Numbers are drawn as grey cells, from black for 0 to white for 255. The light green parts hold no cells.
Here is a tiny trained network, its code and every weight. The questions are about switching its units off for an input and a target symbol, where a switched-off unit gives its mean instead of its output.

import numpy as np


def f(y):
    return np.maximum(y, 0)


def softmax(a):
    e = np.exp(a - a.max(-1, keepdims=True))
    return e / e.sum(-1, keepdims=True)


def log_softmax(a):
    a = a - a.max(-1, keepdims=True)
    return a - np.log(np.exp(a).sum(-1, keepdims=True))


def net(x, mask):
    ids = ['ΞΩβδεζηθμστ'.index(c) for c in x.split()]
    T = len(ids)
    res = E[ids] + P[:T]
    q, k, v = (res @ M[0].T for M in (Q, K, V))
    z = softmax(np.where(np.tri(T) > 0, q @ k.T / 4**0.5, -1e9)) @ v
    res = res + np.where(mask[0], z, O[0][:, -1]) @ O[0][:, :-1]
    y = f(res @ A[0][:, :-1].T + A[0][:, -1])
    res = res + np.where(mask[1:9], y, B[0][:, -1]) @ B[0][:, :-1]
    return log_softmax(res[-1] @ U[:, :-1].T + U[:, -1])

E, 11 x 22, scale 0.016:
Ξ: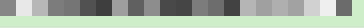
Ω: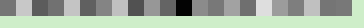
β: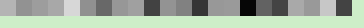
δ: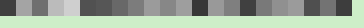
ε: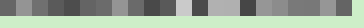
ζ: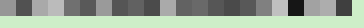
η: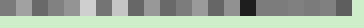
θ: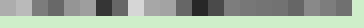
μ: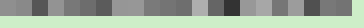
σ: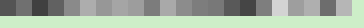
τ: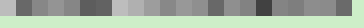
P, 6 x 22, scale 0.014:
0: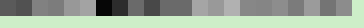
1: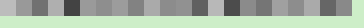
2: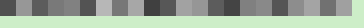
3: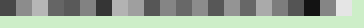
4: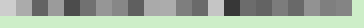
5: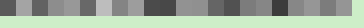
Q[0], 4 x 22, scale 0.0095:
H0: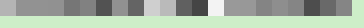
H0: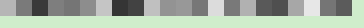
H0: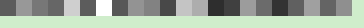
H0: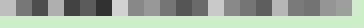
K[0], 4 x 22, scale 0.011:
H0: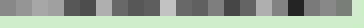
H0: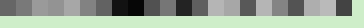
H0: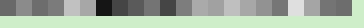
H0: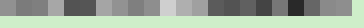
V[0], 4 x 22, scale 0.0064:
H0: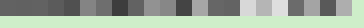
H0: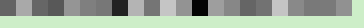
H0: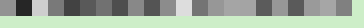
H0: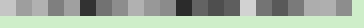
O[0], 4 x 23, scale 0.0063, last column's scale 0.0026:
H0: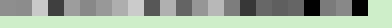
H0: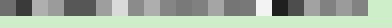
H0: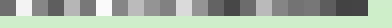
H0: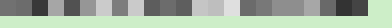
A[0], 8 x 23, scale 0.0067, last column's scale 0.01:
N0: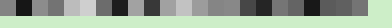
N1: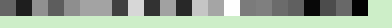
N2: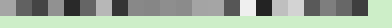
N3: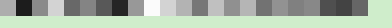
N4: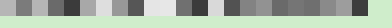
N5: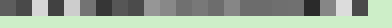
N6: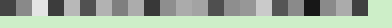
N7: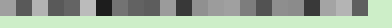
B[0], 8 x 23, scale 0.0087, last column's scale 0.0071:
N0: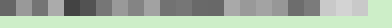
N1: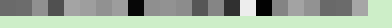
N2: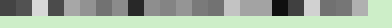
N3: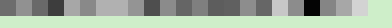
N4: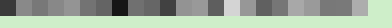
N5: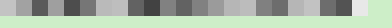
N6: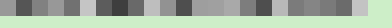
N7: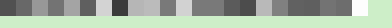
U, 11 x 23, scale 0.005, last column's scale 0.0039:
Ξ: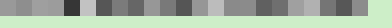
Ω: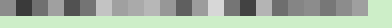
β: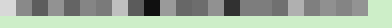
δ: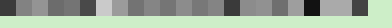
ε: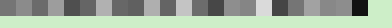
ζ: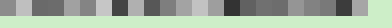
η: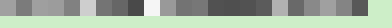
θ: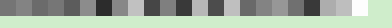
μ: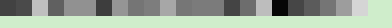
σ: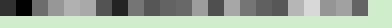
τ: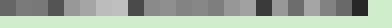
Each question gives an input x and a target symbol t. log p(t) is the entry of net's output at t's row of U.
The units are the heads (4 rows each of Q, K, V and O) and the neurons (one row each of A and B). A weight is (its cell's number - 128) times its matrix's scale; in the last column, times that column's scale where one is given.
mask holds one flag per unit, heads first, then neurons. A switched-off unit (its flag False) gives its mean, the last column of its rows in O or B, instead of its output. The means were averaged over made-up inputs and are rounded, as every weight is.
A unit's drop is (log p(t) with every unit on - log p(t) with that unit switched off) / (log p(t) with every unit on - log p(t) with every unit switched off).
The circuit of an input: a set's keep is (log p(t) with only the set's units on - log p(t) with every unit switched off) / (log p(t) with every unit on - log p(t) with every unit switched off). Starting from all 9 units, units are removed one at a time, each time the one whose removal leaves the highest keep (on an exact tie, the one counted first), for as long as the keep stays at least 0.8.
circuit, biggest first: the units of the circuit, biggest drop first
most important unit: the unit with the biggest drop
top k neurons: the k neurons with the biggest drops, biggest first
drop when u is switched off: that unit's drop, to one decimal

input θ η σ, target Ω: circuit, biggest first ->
(H0)
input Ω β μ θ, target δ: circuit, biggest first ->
(N7 H0 N1)
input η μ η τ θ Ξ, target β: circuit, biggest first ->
(H0 N5 N7)
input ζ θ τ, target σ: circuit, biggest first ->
(H0 N2)
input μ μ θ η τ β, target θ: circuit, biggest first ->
(H0 N0)
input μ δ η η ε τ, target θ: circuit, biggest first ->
(H0 N0 N7)
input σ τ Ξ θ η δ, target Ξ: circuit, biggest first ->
(H0 N6 N5)
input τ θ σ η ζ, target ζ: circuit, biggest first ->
(H0 N4)
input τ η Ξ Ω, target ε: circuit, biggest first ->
(N7 H0 N5)
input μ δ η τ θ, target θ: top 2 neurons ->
(N3 N4)
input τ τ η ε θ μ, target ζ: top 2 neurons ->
(N0 N2)
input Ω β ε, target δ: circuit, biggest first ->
(H0 N7 N1)
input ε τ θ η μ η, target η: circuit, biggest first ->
(N6 H0)
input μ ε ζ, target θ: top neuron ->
(N0)
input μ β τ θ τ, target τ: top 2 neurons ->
(N2 N3)
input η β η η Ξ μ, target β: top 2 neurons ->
(N5 N7)
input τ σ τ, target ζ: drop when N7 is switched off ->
-0.1
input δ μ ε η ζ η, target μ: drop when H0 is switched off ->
0.8
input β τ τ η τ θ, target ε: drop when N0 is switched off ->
-0.1
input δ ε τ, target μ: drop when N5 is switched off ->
0.2
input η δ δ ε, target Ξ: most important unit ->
N6
